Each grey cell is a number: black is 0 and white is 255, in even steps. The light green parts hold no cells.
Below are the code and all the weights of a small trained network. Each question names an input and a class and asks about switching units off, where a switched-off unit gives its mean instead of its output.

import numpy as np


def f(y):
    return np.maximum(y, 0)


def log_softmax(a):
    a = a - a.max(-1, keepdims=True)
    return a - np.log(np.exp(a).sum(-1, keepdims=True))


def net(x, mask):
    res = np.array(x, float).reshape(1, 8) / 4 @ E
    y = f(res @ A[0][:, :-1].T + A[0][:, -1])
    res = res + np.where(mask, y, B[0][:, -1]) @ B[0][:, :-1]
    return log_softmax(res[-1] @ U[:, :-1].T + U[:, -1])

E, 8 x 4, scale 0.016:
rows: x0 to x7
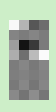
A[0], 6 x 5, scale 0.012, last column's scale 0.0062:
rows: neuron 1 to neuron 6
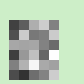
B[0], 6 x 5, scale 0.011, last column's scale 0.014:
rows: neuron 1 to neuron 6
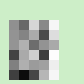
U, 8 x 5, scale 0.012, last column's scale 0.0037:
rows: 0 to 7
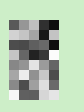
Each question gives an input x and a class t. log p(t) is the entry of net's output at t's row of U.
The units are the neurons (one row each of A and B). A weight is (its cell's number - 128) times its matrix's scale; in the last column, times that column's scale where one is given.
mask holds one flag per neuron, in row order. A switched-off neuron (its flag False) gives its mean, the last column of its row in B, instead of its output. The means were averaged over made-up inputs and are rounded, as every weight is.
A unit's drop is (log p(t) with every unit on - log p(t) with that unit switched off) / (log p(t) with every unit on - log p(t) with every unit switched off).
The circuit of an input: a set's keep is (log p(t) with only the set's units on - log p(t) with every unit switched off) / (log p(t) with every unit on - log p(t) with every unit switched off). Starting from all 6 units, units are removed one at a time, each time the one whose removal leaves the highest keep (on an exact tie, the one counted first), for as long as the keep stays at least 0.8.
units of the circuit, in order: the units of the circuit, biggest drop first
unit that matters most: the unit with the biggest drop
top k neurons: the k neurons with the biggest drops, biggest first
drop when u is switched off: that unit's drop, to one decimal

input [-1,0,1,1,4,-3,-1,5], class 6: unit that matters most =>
neuron 4
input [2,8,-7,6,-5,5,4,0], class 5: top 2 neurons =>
[neuron 5; neuron 3]
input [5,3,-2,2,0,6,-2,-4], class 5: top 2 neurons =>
[neuron 6; neuron 4]
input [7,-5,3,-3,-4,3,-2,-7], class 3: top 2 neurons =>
[neuron 4; neuron 1]
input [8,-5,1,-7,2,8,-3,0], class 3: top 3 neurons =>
[neuron 4; neuron 1; neuron 5]
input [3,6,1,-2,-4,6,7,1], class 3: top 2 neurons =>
[neuron 4; neuron 1]
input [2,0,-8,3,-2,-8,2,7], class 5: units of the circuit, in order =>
[neuron 5; neuron 3]
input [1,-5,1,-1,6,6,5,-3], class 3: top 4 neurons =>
[neuron 4; neuron 1; neuron 5; neuron 6]
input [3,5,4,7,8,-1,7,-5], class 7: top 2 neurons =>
[neuron 4; neuron 6]
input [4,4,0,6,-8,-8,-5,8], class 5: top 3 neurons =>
[neuron 6; neuron 5; neuron 3]
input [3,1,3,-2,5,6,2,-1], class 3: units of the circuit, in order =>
[neuron 4; neuron 1]
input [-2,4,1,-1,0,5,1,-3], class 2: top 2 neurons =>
[neuron 5; neuron 1]
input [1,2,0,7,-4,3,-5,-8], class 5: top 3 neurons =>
[neuron 6; neuron 5; neuron 4]
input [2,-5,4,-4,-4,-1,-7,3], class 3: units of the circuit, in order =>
[neuron 4]
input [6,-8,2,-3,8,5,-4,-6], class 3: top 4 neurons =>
[neuron 4; neuron 1; neuron 5; neuron 2]
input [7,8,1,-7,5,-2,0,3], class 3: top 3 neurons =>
[neuron 4; neuron 1; neuron 5]
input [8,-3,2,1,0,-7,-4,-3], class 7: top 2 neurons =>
[neuron 4; neuron 2]
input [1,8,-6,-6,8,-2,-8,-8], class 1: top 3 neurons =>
[neuron 6; neuron 2; neuron 1]
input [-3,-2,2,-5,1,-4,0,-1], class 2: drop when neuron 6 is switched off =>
0.2
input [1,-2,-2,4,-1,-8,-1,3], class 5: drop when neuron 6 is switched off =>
0.2
